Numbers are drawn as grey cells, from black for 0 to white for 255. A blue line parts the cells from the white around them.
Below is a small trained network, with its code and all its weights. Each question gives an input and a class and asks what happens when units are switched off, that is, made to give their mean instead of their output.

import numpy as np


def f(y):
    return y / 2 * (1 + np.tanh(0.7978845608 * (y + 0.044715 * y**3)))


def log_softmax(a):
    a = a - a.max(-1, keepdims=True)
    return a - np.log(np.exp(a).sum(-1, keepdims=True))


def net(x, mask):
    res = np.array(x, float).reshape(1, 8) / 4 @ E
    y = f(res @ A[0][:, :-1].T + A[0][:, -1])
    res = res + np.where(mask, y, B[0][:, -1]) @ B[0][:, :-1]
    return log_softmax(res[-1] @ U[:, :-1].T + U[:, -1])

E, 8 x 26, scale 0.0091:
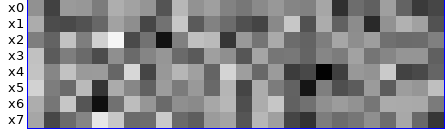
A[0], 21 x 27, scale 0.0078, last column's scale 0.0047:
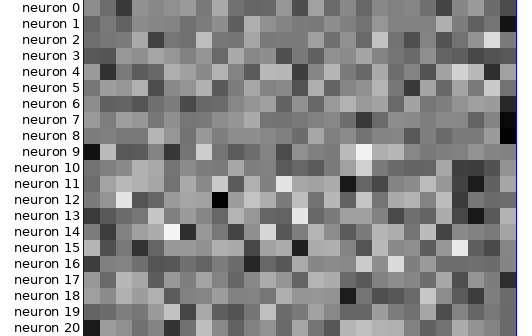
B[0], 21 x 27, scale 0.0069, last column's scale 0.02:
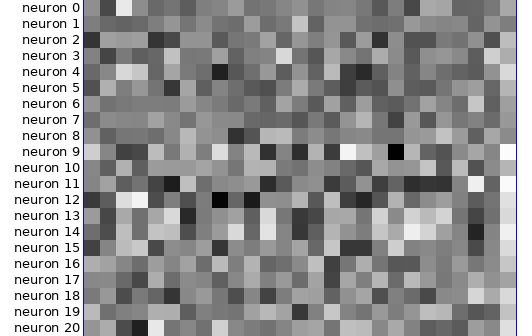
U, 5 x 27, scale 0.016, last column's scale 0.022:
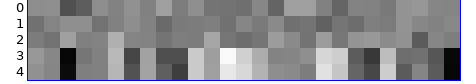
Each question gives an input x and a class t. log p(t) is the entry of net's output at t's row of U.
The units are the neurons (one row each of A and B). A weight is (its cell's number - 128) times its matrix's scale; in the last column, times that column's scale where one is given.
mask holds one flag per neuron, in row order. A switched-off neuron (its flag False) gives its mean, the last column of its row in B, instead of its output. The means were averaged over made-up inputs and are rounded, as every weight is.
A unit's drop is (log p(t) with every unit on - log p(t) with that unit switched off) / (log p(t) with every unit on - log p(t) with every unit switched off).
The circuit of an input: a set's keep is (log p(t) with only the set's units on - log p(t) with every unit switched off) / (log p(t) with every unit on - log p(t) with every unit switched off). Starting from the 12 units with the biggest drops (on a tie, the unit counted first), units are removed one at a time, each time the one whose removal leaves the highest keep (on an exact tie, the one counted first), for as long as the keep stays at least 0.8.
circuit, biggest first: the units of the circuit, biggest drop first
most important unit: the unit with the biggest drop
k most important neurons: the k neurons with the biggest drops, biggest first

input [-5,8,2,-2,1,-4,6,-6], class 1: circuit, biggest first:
[neuron 14]
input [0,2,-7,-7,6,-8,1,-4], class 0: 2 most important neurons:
[neuron 9; neuron 14]
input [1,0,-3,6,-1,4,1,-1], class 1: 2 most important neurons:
[neuron 14; neuron 13]
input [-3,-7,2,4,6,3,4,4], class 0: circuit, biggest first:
[neuron 17; neuron 18]
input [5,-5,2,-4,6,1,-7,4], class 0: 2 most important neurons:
[neuron 11; neuron 18]
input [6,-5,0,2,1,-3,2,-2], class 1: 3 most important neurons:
[neuron 14; neuron 11; neuron 12]
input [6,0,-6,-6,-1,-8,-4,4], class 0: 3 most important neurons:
[neuron 9; neuron 12; neuron 14]
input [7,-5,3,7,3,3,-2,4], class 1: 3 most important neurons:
[neuron 11; neuron 18; neuron 9]
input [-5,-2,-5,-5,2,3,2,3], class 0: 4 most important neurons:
[neuron 12; neuron 4; neuron 15; neuron 2]
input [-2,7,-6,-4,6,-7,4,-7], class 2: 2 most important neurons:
[neuron 12; neuron 11]
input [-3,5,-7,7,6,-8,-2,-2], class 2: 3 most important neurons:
[neuron 11; neuron 18; neuron 9]
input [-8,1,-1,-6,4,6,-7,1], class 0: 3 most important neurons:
[neuron 12; neuron 4; neuron 15]
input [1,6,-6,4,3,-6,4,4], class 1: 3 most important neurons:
[neuron 14; neuron 13; neuron 19]
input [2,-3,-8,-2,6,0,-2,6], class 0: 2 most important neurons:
[neuron 12; neuron 18]
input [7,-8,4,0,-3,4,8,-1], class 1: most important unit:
neuron 5
